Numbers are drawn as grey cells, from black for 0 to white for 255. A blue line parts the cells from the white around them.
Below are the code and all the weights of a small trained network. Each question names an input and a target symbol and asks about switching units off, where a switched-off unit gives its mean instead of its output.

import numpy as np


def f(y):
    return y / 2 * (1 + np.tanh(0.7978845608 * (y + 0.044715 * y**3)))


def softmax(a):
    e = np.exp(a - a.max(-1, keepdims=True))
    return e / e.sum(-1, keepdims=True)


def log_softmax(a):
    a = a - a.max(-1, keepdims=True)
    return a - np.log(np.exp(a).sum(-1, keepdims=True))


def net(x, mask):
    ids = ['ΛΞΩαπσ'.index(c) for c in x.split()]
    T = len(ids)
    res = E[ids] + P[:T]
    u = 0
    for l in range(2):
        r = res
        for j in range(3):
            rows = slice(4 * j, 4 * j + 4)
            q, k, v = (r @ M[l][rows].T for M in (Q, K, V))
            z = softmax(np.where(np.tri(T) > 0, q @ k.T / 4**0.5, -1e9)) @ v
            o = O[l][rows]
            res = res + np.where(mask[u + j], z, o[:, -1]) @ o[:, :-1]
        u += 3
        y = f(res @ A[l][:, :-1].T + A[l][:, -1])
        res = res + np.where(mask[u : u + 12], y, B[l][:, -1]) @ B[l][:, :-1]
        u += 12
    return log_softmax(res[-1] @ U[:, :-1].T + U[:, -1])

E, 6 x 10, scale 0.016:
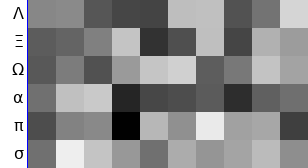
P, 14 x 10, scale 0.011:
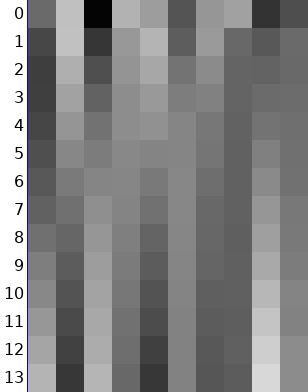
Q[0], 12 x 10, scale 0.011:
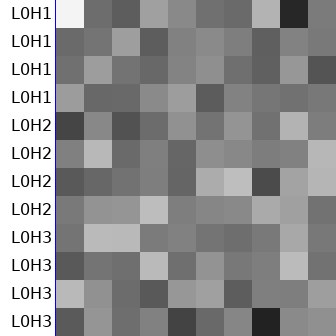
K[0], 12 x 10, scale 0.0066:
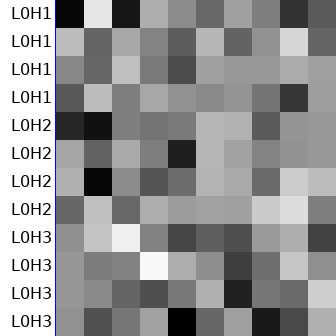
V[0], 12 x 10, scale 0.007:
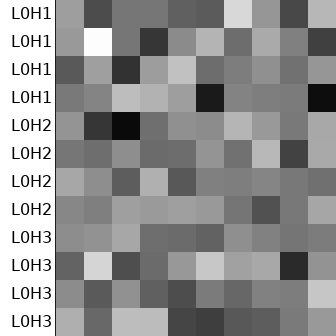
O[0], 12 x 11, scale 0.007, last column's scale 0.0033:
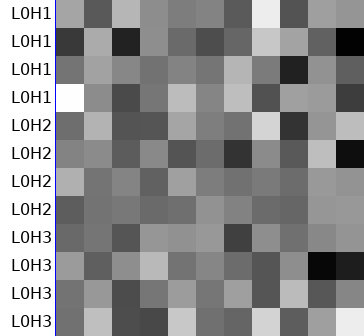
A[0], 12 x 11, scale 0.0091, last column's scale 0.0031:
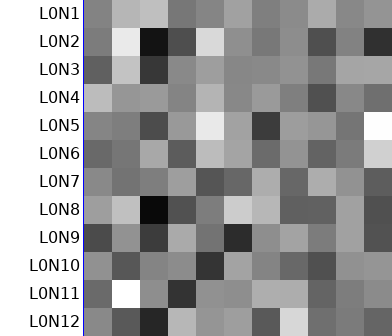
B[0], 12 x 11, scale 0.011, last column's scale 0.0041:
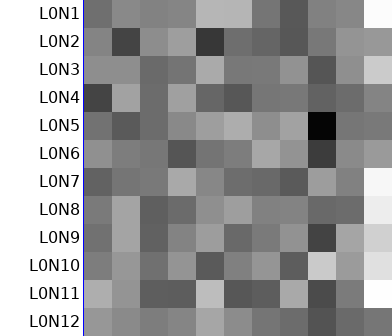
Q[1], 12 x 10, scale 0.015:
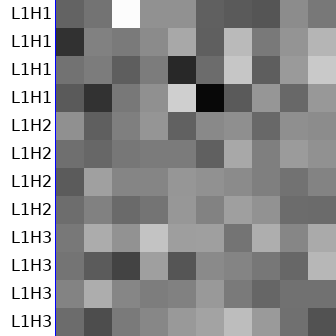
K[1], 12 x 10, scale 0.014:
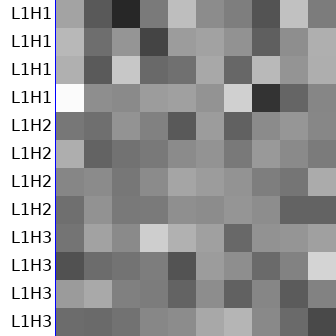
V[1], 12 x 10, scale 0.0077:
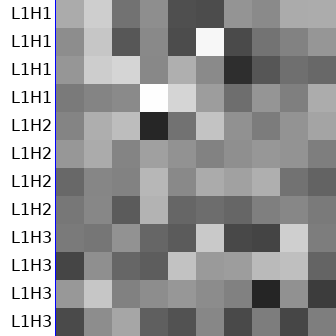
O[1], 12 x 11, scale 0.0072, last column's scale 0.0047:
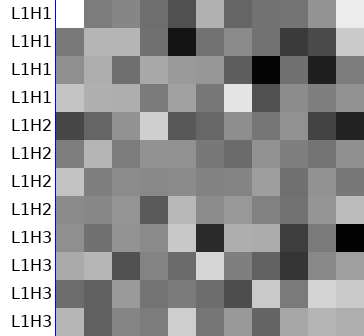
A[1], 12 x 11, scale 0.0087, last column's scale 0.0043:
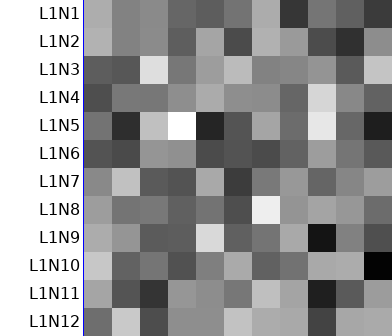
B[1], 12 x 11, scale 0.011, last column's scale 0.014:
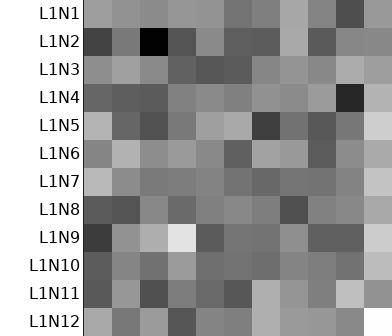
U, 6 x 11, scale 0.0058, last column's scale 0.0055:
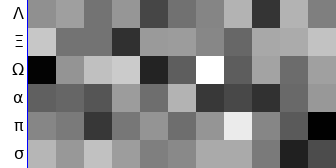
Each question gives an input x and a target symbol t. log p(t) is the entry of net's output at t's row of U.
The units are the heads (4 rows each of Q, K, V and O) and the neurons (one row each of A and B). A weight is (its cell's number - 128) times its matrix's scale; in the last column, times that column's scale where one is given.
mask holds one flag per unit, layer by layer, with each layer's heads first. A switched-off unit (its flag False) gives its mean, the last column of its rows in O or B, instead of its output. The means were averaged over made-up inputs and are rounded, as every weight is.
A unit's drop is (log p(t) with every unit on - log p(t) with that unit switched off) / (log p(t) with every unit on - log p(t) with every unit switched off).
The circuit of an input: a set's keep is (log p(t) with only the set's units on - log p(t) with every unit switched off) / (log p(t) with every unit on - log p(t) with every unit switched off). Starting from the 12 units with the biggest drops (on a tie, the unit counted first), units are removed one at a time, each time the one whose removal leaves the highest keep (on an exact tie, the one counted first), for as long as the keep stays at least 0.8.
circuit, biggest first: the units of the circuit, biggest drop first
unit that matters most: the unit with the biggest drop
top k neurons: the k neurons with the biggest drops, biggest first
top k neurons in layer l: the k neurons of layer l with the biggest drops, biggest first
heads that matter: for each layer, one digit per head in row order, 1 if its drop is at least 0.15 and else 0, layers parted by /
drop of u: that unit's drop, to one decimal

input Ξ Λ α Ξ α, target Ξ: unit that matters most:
L0H2
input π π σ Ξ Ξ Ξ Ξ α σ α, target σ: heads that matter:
111 / 110
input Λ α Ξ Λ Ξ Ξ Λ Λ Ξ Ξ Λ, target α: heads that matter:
101 / 010
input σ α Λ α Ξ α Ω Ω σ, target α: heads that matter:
100 / 101
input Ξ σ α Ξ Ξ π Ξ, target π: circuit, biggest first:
[L1H1 L1N4 L0N6]
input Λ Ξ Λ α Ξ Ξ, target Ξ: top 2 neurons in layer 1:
[L1N9 L1N6]
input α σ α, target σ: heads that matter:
011 / 100
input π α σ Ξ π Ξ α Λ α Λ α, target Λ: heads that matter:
011 / 101
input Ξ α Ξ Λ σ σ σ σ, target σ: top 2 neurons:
[L1N1 L0N1]
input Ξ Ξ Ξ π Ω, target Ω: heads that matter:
000 / 000
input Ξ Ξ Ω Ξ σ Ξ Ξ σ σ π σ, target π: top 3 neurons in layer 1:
[L1N4 L1N9 L1N3]
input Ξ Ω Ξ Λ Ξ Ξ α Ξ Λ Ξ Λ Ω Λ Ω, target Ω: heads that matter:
100 / 010
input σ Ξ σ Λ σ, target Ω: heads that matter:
111 / 010
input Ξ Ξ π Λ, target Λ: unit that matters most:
L1N9
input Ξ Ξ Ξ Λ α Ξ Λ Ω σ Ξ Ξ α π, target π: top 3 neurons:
[L1N2 L1N12 L0N6]
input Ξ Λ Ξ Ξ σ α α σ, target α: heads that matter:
111 / 100
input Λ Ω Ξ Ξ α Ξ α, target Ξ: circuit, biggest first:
[L0H2 L1N9]
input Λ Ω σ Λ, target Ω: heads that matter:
101 / 100
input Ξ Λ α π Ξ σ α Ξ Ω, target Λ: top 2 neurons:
[L0N5 L1N4]
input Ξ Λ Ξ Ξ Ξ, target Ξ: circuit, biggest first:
[L1N9]
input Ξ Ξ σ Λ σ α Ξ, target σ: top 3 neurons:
[L0N4 L1N1 L0N1]
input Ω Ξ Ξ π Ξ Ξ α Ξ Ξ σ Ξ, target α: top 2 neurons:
[L1N5 L1N12]
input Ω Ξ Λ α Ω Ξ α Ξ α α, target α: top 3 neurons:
[L1N5 L0N11 L1N12]
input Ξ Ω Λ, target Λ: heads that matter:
110 / 000
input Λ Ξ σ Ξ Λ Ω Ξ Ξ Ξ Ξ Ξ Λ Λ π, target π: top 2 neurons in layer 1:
[L1N2 L1N1]
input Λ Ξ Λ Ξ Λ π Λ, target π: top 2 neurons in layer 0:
[L0N10 L0N8]
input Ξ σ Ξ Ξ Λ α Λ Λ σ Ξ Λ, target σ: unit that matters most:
L0H1
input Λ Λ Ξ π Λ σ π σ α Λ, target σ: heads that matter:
101 / 100
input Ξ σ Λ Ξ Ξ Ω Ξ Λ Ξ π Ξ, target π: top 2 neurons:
[L1N5 L1N4]
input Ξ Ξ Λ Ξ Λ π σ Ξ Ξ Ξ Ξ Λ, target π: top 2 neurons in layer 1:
[L1N9 L1N4]
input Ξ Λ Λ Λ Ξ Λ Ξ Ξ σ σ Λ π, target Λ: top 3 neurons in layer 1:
[L1N9 L1N4 L1N11]
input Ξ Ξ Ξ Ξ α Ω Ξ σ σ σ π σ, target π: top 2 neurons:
[L1N4 L1N9]
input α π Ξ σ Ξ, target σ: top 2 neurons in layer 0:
[L0N1 L0N7]
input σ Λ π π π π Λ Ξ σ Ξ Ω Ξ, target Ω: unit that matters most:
L0H3
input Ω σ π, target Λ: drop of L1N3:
-0.1
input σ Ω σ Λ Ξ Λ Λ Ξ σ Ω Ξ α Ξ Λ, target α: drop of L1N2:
0.0
